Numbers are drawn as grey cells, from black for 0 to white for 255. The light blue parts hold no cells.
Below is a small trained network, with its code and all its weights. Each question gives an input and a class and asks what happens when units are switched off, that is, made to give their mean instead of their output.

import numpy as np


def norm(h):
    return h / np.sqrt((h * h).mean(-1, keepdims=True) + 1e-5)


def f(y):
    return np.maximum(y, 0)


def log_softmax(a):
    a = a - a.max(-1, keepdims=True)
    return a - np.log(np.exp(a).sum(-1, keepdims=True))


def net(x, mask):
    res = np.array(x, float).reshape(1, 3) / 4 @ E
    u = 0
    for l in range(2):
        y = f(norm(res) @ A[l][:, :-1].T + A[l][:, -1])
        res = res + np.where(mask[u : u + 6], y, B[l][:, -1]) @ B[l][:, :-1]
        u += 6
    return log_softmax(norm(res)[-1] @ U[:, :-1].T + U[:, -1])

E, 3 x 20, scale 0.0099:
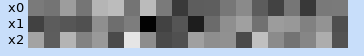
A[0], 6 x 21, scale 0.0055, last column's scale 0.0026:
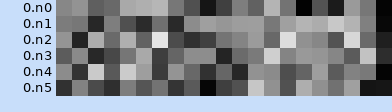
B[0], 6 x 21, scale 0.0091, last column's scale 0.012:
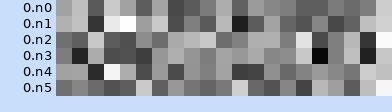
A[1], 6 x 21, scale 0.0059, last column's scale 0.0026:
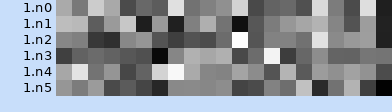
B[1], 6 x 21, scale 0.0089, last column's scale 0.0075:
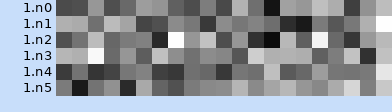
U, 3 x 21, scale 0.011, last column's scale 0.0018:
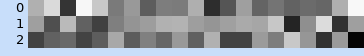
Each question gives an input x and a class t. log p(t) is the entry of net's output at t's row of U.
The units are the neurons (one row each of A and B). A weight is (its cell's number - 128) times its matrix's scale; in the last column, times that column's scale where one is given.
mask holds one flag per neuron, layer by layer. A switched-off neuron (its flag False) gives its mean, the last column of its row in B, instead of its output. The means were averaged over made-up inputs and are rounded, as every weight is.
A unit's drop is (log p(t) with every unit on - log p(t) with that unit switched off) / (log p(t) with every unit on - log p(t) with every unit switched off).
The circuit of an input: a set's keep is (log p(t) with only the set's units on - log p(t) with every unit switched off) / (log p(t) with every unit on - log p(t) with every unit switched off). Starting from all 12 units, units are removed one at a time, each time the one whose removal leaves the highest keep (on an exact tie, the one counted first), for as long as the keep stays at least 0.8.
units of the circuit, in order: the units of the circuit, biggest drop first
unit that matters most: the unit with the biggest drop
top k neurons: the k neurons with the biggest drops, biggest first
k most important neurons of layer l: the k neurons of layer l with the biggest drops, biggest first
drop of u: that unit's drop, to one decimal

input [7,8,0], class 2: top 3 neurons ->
(0.n5, 0.n1, 1.n2)
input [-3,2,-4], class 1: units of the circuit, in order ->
(0.n3)
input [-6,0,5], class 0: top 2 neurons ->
(0.n1, 0.n3)
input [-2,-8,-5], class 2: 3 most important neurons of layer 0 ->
(0.n2, 0.n3, 0.n1)
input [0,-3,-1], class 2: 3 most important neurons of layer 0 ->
(0.n2, 0.n1, 0.n3)
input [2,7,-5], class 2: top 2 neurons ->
(0.n5, 0.n2)
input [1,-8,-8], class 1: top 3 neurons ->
(0.n5, 1.n3, 0.n1)
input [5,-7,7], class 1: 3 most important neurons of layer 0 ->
(0.n5, 0.n1, 0.n4)
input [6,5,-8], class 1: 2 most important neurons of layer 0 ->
(0.n3, 0.n1)
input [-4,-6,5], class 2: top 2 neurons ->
(0.n3, 0.n2)
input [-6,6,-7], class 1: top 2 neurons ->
(0.n3, 0.n4)
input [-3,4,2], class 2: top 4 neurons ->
(0.n5, 0.n0, 0.n4, 1.n2)
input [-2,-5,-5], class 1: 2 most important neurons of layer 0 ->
(0.n5, 0.n1)
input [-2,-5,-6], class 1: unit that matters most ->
0.n5
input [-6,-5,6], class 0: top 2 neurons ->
(0.n5, 0.n3)
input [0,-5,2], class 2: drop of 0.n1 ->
0.2
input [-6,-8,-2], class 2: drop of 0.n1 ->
0.1
